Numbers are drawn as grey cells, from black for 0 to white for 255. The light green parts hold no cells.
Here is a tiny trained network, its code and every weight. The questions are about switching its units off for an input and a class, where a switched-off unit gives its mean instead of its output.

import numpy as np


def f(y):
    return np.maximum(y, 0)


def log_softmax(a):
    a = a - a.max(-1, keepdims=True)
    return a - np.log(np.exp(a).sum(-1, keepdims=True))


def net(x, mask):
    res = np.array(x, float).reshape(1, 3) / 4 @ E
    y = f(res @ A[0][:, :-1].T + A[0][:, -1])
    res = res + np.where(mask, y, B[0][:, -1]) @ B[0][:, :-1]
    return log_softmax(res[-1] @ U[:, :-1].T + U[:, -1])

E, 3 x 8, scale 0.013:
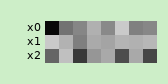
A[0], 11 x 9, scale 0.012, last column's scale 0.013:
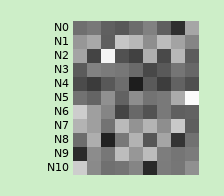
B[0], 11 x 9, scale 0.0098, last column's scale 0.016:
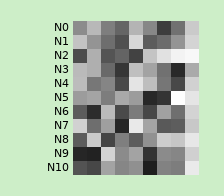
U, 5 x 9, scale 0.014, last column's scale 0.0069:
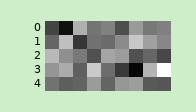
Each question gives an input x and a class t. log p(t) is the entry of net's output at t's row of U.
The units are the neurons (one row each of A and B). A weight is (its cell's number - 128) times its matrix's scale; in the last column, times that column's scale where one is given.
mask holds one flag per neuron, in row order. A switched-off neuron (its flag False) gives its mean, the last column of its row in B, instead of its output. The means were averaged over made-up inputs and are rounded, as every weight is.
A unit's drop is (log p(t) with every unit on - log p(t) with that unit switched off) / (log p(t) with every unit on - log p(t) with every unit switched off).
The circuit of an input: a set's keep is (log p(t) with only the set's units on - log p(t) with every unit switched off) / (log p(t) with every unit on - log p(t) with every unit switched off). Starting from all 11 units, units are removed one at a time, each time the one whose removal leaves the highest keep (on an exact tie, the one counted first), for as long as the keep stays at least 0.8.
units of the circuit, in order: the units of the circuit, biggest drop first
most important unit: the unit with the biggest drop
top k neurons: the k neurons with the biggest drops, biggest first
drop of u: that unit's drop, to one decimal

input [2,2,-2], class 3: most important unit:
N6
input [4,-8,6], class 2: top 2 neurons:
N4; N2
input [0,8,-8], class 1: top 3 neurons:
N2; N4; N0
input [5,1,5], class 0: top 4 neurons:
N9; N2; N5; N3
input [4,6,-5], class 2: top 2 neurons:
N7; N8
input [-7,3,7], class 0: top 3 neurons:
N10; N6; N2
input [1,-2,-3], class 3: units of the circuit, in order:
N5; N6
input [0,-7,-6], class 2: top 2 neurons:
N4; N8
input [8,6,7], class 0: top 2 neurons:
N9; N2
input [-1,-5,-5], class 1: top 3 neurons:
N2; N7; N1
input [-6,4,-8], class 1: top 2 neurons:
N2; N9
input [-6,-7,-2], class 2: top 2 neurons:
N4; N9
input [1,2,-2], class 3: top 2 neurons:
N8; N4
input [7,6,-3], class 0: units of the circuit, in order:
N9
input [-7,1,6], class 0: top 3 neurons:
N10; N6; N2
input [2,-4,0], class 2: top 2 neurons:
N4; N10
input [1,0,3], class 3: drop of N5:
-0.1
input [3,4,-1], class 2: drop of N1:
0.2
